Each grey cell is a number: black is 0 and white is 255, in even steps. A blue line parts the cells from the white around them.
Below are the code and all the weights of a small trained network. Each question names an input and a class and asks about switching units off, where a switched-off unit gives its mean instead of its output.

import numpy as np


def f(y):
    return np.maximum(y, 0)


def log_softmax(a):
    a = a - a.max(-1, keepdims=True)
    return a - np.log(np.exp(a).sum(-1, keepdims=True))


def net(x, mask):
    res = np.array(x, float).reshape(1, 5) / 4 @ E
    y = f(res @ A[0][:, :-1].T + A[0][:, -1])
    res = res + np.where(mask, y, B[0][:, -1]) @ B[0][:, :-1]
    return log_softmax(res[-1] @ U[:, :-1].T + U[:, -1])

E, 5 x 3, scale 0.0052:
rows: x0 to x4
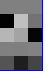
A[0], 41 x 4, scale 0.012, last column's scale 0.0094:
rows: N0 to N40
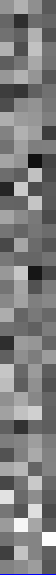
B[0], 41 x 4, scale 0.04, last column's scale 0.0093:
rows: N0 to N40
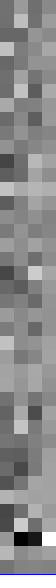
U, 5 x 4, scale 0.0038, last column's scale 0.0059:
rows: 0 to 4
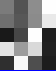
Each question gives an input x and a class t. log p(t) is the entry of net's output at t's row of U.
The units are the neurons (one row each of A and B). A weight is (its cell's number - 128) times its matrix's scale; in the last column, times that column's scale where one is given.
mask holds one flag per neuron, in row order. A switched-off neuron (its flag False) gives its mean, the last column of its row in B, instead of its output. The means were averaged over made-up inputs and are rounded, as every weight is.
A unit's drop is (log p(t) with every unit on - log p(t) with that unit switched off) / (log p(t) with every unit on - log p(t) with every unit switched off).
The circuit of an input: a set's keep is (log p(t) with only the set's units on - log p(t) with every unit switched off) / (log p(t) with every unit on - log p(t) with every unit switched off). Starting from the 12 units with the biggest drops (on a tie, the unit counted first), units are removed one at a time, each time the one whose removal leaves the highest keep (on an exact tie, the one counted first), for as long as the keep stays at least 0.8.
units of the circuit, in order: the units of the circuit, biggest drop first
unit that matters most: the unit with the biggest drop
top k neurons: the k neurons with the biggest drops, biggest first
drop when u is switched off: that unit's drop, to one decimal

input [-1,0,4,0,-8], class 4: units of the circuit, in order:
[N37]
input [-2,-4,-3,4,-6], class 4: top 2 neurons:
[N29, N37]
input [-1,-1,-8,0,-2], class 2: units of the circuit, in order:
[N36, N34]
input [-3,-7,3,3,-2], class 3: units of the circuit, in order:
[N35, N26]
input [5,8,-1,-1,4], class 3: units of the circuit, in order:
[N13, N24]
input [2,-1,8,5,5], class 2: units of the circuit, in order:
[N11, N19]
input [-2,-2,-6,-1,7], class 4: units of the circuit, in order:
[N6, N1]
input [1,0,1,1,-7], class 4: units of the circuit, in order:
[N37, N29]
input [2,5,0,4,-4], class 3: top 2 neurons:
[N13, N39]
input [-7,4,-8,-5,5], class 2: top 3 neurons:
[N34, N36, N14]
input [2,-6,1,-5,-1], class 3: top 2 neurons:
[N35, N26]
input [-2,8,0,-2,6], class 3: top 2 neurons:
[N13, N24]
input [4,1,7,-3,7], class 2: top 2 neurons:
[N11, N19]
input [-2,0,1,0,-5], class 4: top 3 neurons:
[N37, N29, N3]
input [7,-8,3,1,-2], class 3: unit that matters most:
N35
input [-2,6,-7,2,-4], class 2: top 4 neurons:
[N34, N36, N14, N32]
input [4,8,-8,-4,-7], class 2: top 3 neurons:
[N34, N36, N32]
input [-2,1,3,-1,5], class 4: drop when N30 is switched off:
0.2
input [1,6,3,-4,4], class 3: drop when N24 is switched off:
0.1
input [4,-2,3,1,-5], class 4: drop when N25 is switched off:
0.1
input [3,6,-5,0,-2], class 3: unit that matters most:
N24
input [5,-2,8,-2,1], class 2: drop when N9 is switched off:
0.0
